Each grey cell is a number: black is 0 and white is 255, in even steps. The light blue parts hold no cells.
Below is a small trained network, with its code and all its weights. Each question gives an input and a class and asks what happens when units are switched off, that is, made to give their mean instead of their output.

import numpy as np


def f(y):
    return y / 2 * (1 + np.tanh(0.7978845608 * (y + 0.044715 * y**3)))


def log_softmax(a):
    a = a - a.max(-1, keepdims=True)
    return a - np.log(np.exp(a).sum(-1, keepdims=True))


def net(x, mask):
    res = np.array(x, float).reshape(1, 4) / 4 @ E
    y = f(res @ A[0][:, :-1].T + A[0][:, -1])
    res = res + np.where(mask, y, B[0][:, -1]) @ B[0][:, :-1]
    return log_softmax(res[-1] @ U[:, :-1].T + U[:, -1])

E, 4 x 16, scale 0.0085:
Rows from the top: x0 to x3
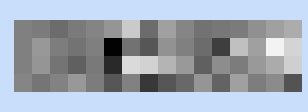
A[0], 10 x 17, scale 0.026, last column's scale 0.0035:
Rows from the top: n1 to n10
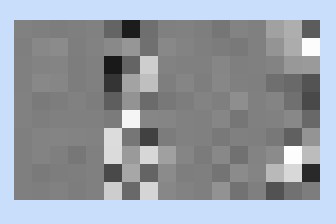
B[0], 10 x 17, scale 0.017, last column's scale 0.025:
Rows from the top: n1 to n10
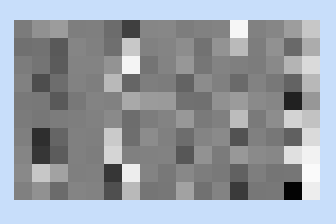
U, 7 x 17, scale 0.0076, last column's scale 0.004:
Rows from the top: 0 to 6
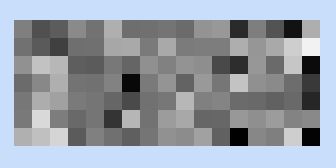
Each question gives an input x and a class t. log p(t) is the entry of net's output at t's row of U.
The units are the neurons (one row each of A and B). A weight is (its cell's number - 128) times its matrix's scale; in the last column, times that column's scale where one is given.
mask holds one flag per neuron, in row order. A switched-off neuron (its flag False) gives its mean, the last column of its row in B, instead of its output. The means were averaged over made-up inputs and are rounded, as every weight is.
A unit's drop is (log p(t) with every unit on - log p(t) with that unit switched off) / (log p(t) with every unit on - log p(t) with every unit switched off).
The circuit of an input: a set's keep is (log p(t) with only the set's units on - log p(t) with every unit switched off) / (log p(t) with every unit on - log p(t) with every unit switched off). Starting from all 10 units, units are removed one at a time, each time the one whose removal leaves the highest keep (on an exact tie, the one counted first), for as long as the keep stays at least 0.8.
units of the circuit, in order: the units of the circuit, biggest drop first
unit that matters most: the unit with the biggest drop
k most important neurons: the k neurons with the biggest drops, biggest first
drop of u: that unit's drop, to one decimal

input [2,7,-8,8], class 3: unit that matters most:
n1
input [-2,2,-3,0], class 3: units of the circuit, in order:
n3; n10; n8
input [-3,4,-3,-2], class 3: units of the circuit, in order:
n9; n8; n1; n3
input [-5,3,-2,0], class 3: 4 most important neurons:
n9; n8; n10; n1
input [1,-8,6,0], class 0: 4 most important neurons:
n10; n3; n1; n4
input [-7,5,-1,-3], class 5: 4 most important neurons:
n8; n7; n6; n4
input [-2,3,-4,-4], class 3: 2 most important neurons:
n9; n3
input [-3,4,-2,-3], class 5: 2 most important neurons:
n8; n7
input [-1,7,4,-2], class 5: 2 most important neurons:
n9; n7
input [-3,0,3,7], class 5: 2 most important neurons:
n8; n7
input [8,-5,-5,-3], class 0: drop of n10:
0.0
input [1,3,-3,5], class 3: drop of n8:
0.2
